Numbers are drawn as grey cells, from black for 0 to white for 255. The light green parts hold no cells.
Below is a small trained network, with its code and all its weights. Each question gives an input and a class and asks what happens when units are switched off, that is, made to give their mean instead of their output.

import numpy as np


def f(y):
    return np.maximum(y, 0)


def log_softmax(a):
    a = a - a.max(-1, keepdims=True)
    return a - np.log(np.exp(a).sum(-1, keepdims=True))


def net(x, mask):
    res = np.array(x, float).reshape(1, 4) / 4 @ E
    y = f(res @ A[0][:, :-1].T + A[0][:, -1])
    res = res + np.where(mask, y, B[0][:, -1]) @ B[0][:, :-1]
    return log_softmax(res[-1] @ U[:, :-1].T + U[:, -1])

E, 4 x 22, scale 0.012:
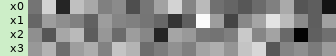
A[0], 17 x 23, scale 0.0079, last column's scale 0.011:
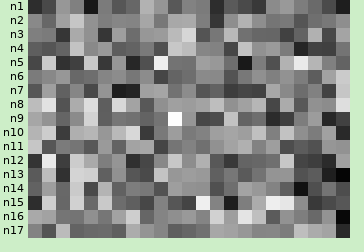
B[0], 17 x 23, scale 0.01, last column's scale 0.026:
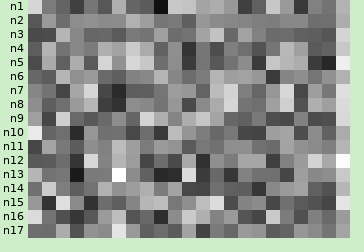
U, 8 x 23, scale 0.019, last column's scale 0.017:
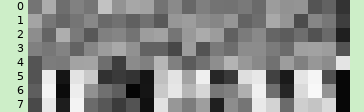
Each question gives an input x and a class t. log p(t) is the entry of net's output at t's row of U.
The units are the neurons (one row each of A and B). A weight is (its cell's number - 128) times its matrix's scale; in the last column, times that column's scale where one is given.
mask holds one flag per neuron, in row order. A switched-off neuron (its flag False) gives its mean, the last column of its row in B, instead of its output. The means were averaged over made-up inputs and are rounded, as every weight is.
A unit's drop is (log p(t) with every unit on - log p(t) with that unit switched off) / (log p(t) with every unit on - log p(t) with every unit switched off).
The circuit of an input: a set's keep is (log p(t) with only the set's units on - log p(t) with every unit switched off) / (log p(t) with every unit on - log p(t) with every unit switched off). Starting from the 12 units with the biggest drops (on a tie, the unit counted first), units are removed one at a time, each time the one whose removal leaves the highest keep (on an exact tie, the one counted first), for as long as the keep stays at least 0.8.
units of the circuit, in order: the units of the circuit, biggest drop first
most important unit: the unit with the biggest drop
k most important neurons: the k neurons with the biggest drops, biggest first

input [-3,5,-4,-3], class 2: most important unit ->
n8
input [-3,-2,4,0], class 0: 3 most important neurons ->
n12, n7, n8
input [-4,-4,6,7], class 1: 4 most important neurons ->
n5, n16, n8, n10
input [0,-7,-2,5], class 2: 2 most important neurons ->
n9, n7
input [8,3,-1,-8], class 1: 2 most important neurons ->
n7, n1
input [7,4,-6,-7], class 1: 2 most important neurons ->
n7, n1
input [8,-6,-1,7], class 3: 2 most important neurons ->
n12, n13
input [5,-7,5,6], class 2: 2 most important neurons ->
n9, n3
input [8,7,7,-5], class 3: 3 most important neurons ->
n12, n13, n5
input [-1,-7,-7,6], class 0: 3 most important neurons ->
n5, n15, n7
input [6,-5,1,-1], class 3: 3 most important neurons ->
n12, n13, n15
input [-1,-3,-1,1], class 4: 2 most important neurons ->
n15, n13
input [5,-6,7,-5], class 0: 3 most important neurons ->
n4, n14, n15
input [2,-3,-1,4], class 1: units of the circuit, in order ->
n10
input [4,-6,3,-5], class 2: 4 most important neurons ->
n9, n3, n8, n10
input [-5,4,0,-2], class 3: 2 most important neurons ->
n15, n9
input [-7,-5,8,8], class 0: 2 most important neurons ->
n11, n7
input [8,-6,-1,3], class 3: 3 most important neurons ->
n12, n13, n15
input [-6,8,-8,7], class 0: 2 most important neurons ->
n5, n9
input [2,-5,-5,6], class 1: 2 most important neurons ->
n8, n10
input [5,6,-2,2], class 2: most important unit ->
n15
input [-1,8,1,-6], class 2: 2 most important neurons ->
n15, n8
